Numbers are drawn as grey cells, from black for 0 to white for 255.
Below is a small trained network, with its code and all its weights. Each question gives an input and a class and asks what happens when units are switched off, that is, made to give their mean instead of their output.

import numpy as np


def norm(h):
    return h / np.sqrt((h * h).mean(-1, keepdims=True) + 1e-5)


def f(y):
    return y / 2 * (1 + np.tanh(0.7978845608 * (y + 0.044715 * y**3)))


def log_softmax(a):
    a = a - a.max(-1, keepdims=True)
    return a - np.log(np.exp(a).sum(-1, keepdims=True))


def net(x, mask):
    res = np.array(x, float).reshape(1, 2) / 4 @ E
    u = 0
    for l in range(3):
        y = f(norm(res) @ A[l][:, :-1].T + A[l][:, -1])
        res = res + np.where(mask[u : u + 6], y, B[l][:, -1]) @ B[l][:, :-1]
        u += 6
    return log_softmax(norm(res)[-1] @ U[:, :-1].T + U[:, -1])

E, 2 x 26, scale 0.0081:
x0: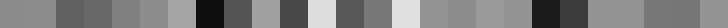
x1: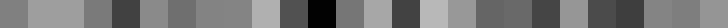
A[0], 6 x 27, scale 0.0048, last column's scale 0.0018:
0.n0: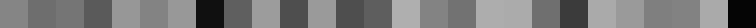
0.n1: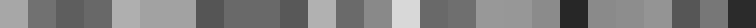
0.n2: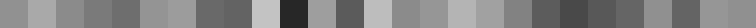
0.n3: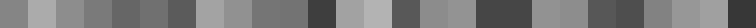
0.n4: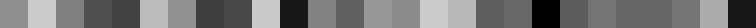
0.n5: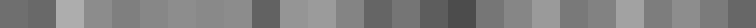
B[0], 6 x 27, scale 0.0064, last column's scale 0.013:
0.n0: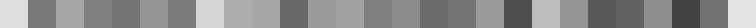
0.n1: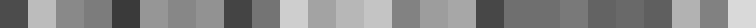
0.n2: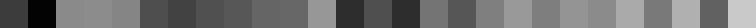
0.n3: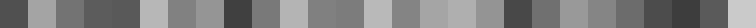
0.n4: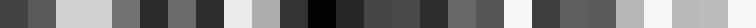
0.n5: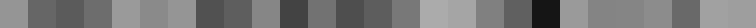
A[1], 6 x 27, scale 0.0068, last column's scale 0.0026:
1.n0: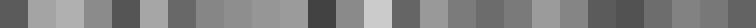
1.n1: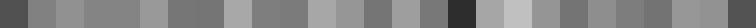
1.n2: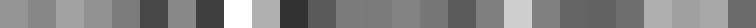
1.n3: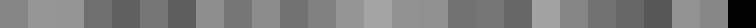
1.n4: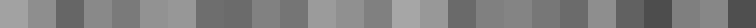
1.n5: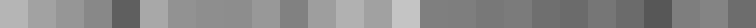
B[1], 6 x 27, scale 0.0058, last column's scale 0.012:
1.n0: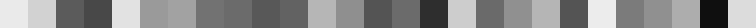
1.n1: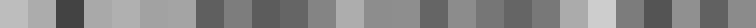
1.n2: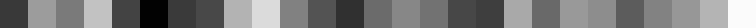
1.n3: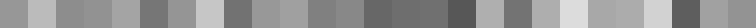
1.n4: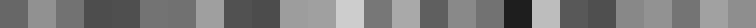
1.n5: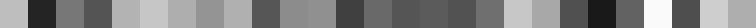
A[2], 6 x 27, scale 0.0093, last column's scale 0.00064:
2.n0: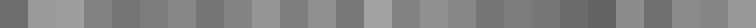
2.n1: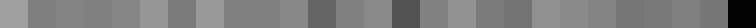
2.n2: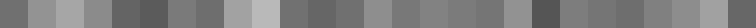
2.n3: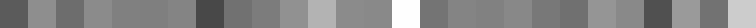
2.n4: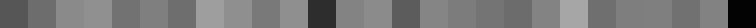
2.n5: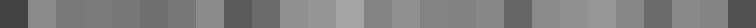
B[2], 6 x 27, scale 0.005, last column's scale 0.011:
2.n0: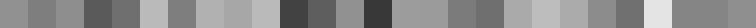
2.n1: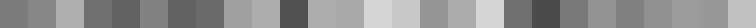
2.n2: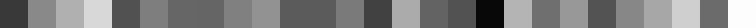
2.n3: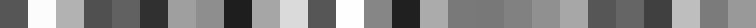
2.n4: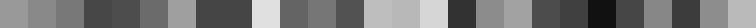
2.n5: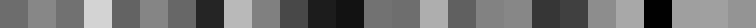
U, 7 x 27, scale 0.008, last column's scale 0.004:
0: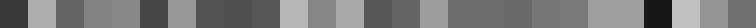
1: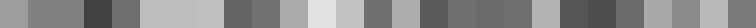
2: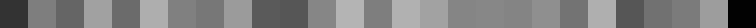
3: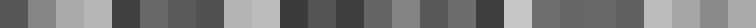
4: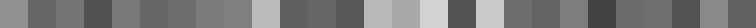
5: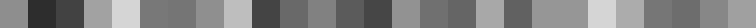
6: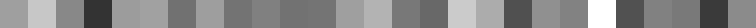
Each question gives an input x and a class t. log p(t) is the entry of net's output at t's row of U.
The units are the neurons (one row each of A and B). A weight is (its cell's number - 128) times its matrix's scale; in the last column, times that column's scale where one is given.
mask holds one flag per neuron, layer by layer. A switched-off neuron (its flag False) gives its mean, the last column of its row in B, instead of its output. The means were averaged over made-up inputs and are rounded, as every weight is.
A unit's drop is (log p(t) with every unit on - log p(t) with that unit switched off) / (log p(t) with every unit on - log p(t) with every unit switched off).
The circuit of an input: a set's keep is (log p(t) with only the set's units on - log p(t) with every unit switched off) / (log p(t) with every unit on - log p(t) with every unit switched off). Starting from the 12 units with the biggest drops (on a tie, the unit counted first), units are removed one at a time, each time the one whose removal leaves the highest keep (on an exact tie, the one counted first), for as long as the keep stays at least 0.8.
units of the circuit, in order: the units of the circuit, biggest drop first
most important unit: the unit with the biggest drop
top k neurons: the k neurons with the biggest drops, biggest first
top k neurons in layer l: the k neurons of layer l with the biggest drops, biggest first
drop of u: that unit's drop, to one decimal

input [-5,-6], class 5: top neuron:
[0.n4]
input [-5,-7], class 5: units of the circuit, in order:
[0.n4, 0.n1]
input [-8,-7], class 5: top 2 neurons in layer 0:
[0.n4, 0.n3]
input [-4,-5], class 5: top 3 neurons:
[0.n4, 0.n1, 1.n2]
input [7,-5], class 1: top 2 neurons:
[0.n1, 0.n0]
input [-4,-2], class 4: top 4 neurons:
[0.n1, 0.n5, 1.n0, 0.n4]
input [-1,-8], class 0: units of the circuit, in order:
[0.n4, 2.n3]
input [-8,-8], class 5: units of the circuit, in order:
[0.n4, 0.n1]
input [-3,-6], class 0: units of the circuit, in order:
[0.n0, 0.n4]
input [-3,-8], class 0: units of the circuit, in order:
[0.n4, 0.n0]
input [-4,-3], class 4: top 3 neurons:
[1.n0, 0.n4, 1.n2]
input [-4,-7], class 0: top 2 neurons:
[0.n0, 0.n4]
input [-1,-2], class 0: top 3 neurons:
[0.n0, 0.n4, 1.n5]
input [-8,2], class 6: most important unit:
1.n0
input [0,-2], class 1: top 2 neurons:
[0.n4, 0.n2]
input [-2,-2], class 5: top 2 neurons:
[0.n4, 1.n2]
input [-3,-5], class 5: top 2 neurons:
[0.n1, 0.n4]
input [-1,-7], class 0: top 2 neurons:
[0.n0, 0.n4]
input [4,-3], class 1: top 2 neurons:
[0.n1, 0.n4]
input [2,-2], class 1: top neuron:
[0.n4]
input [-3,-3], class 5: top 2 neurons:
[0.n4, 1.n2]
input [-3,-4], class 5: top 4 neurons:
[0.n4, 0.n1, 1.n2, 0.n5]
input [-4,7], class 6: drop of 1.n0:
0.3
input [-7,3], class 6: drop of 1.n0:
0.2
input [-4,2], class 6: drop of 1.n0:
0.1
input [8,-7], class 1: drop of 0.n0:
0.1
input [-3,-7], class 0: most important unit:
0.n4
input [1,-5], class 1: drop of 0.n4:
0.8
